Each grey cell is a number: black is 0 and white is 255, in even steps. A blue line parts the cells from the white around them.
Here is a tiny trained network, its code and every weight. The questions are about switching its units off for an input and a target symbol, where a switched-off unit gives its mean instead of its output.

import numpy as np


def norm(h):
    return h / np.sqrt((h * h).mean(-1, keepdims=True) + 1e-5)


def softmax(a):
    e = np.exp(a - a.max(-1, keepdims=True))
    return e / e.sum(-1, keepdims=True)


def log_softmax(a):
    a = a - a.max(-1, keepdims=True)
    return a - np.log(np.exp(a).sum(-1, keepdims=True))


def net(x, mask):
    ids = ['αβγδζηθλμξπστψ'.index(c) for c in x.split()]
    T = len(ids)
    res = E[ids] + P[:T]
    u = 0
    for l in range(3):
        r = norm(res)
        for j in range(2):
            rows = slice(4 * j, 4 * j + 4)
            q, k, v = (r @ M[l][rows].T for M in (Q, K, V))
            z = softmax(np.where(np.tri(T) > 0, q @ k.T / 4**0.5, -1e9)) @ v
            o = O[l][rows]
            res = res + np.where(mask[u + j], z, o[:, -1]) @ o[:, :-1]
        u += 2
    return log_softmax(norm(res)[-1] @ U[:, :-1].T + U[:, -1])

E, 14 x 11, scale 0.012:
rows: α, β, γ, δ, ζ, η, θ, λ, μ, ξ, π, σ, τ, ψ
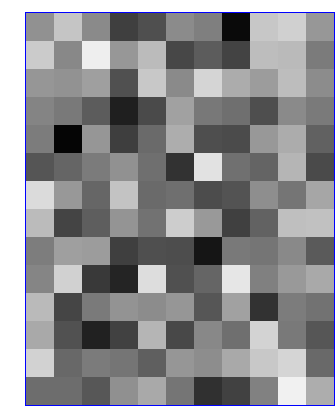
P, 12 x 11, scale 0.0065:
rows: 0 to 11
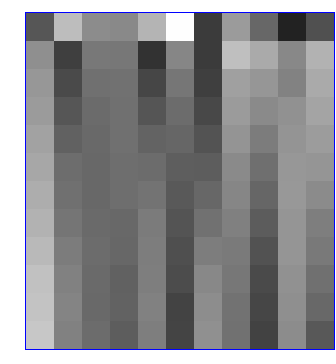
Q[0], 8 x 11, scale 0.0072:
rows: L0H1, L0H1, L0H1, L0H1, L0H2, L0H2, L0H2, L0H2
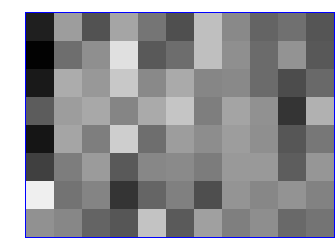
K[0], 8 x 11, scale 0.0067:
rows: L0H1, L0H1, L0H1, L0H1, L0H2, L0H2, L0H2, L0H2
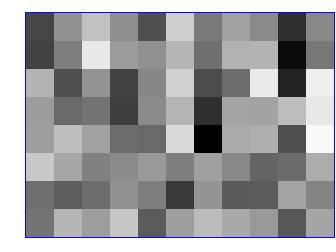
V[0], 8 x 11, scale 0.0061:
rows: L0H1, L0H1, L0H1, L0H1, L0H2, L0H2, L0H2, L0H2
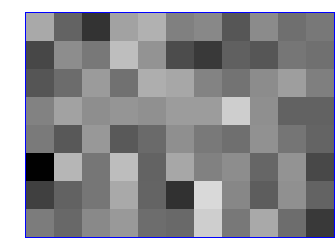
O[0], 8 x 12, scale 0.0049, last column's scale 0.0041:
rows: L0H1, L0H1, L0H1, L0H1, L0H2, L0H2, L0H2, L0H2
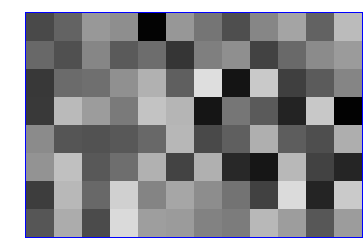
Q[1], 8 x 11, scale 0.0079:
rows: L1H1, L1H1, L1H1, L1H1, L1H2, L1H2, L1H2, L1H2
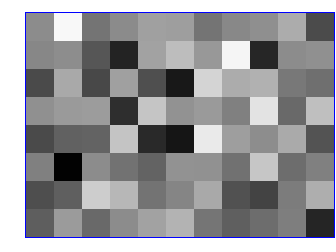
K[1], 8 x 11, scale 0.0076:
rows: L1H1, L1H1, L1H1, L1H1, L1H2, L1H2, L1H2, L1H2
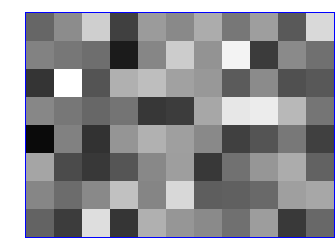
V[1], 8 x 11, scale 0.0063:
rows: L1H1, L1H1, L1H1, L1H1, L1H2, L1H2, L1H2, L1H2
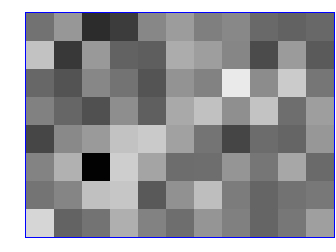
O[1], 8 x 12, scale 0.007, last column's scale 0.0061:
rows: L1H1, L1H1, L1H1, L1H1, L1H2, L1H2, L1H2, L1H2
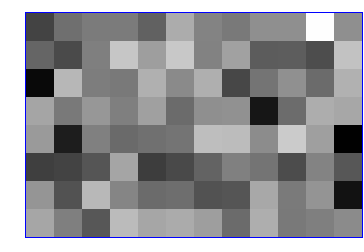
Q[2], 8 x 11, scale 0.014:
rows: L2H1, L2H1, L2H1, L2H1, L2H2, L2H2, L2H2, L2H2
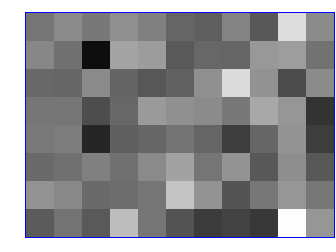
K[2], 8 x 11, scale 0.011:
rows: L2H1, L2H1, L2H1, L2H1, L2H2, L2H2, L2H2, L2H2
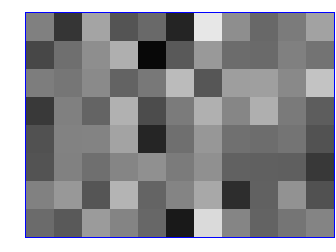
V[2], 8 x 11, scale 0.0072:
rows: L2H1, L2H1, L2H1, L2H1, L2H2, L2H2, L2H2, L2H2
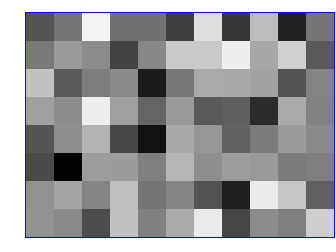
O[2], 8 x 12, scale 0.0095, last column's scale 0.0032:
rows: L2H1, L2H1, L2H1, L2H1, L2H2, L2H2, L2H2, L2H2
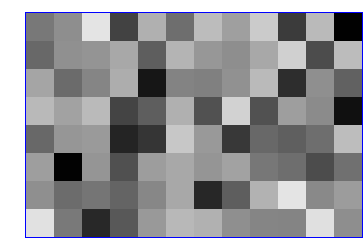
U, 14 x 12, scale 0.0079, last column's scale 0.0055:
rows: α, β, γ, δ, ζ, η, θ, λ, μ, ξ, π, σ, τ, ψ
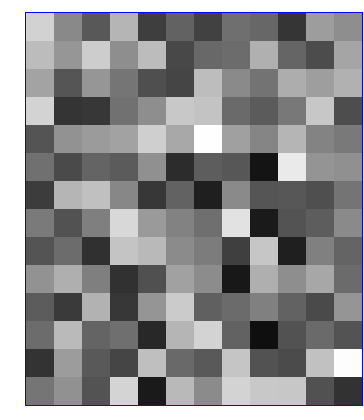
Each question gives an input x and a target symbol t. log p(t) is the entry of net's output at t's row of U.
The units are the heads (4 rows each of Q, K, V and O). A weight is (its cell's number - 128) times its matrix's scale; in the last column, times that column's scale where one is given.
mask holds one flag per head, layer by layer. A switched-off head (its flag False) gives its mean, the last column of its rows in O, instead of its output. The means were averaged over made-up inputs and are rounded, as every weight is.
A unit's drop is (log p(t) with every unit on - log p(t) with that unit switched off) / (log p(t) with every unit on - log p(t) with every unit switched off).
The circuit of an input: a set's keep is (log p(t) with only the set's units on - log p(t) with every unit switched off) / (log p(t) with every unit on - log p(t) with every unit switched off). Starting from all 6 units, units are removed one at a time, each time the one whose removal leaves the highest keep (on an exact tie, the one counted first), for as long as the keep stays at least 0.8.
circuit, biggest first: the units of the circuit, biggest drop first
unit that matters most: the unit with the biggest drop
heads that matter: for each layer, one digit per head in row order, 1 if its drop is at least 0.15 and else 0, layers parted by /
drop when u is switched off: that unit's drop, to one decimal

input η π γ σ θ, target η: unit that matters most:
L0H2
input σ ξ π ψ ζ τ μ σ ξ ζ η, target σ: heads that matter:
10 / 10 / 01
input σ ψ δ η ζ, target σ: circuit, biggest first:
[L2H2; L1H1; L0H2]
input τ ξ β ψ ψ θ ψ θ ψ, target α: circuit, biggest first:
[L2H1; L0H2]
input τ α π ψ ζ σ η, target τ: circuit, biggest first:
[L2H1; L1H2; L0H1]
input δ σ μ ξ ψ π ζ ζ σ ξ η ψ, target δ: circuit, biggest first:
[L1H1; L2H2]
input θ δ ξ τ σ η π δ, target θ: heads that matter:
01 / 11 / 11
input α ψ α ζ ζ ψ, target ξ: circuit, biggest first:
[L2H2; L0H2]
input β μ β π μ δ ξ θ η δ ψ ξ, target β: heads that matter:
11 / 11 / 11
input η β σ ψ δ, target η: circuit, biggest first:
[L0H2; L1H2; L2H1]
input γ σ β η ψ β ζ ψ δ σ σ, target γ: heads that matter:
11 / 11 / 10
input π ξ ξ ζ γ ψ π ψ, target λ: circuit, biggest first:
[L2H2; L0H2]
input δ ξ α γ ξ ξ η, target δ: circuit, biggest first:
[L1H1; L2H2]
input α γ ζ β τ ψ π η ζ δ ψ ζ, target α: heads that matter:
11 / 11 / 10
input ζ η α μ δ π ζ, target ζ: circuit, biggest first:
[L0H2; L2H1; L1H2]
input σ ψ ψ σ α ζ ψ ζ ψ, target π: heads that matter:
11 / 00 / 01
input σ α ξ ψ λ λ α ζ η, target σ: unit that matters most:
L0H1
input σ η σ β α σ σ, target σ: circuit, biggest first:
[L2H2; L1H1; L1H2]
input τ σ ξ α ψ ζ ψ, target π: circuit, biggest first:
[L2H2; L0H2]
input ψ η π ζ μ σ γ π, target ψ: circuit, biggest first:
[L0H2; L1H1; L2H1]
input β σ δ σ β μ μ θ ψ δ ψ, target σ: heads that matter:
01 / 00 / 01
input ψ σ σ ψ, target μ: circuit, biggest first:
[L2H1]
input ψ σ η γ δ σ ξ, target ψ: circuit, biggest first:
[L0H2; L2H1; L1H1]
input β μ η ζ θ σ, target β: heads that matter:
11 / 11 / 10
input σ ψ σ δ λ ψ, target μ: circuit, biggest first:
[L2H1; L0H2; L1H2]
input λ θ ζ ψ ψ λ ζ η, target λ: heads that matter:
11 / 10 / 01
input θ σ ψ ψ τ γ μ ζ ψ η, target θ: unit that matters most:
L0H1
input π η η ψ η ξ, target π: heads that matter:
10 / 11 / 11
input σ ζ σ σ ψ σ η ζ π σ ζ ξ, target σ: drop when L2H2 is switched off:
0.7
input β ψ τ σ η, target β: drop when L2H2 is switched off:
0.1
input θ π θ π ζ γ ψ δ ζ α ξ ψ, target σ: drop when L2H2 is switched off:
0.8
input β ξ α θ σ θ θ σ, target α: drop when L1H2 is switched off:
-0.1
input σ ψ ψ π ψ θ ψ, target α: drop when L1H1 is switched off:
0.0
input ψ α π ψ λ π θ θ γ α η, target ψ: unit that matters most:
L1H1
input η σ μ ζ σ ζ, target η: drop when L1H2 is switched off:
0.2
